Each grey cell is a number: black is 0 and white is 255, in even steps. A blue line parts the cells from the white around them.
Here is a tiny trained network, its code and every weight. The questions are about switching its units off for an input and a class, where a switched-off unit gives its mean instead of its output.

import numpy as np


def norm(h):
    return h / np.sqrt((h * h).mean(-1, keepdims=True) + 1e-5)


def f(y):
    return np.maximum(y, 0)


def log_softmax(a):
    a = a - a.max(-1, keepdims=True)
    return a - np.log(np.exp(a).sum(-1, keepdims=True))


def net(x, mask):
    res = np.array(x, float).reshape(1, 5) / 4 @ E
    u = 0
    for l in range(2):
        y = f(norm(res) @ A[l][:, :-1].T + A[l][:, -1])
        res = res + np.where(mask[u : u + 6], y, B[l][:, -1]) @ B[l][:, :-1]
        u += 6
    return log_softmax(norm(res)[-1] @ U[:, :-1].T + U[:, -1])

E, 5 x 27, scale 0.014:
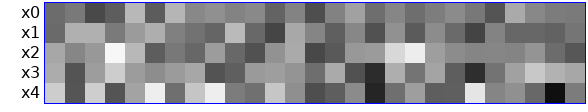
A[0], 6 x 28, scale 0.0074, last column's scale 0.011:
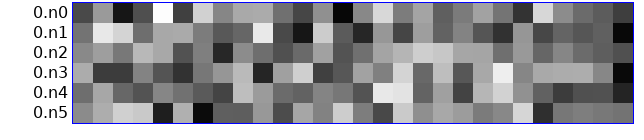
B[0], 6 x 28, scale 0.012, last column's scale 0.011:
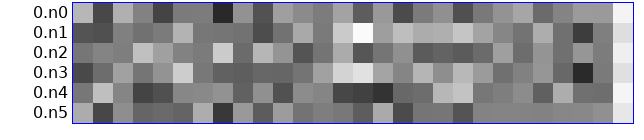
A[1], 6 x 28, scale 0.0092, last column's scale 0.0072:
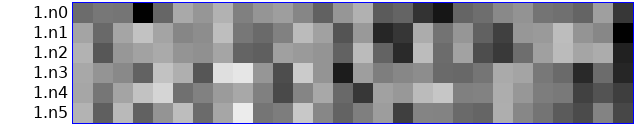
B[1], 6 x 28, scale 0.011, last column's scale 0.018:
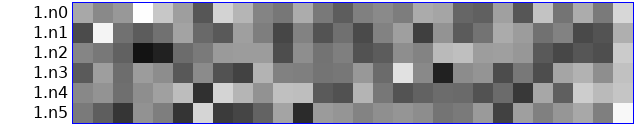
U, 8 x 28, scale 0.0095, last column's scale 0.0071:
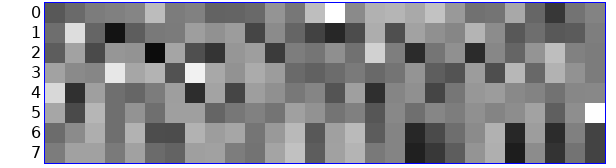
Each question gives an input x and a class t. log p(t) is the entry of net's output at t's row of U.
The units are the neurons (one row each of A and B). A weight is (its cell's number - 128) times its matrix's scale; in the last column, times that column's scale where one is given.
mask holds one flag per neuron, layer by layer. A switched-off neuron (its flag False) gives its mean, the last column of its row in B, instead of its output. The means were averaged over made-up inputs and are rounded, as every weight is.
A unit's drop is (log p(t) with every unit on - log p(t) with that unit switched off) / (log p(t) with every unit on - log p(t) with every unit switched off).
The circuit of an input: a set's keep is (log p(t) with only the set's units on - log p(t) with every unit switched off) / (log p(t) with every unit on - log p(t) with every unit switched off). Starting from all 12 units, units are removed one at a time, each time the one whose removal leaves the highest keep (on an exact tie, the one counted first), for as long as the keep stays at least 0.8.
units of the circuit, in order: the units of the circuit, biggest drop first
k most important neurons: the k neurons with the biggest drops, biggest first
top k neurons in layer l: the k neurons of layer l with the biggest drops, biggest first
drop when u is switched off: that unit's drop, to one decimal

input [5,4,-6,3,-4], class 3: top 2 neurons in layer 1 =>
(1.n0; 1.n5)
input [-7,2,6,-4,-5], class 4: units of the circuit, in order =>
(0.n5)
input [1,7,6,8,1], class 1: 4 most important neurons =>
(1.n2; 1.n1; 0.n3; 1.n0)
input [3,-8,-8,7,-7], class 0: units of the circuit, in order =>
(1.n5; 1.n3)
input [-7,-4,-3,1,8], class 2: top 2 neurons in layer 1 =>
(1.n5; 1.n3)
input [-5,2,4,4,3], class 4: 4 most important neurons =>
(0.n5; 0.n4; 1.n5; 1.n0)
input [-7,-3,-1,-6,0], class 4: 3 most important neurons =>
(0.n5; 1.n2; 1.n1)
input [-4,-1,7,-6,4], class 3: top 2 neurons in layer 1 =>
(1.n4; 1.n2)
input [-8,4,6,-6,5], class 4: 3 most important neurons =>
(0.n5; 1.n0; 1.n5)
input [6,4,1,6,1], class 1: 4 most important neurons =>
(1.n2; 0.n5; 1.n1; 0.n3)
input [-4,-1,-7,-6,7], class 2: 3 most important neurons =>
(1.n3; 1.n5; 1.n4)
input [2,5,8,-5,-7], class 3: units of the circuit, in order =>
(0.n2; 1.n5)
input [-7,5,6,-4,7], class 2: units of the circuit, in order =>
(1.n5; 1.n3)
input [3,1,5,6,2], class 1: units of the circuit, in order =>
(1.n1)
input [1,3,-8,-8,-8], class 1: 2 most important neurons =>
(1.n5; 1.n3)
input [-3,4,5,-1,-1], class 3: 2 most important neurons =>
(0.n2; 0.n3)
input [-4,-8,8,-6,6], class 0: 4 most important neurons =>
(0.n3; 1.n0; 1.n5; 1.n3)
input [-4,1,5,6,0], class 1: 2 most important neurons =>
(1.n2; 1.n1)
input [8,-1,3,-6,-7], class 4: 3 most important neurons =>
(0.n0; 1.n3; 1.n5)
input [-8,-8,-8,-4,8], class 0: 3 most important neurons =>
(0.n3; 0.n0; 1.n5)
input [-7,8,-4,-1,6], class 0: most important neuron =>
(0.n1)
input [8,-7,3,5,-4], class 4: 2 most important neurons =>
(0.n0; 0.n1)
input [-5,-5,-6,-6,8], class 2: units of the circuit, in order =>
(1.n3; 1.n5)
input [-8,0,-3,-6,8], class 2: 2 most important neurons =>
(1.n5; 1.n3)
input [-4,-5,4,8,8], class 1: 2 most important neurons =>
(1.n2; 1.n1)
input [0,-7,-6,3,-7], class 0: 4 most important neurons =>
(1.n5; 1.n3; 0.n3; 0.n2)
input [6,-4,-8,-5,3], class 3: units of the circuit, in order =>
(1.n0)
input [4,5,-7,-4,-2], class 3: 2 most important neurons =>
(1.n0; 0.n3)
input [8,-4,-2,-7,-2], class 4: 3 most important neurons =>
(0.n0; 1.n2; 1.n1)
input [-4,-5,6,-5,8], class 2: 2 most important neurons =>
(1.n3; 1.n5)
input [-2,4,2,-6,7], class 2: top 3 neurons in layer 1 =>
(1.n3; 1.n5; 1.n2)
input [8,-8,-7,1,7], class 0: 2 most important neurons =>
(0.n3; 0.n5)
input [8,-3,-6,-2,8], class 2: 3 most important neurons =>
(1.n5; 1.n3; 0.n5)
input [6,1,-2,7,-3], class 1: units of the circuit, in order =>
(1.n2)
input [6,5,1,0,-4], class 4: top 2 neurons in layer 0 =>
(0.n0; 0.n3)
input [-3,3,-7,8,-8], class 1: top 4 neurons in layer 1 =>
(1.n2; 1.n5; 1.n3; 1.n1)
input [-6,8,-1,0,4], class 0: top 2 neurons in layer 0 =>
(0.n1; 0.n0)
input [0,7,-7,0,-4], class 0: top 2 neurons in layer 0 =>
(0.n1; 0.n2)
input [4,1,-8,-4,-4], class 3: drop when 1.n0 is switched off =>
0.6
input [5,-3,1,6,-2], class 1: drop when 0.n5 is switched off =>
0.1
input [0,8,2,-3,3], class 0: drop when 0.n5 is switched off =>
0.0
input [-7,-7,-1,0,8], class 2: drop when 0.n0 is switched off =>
0.2
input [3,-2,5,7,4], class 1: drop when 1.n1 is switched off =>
0.1
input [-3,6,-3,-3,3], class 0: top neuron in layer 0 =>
(0.n1)
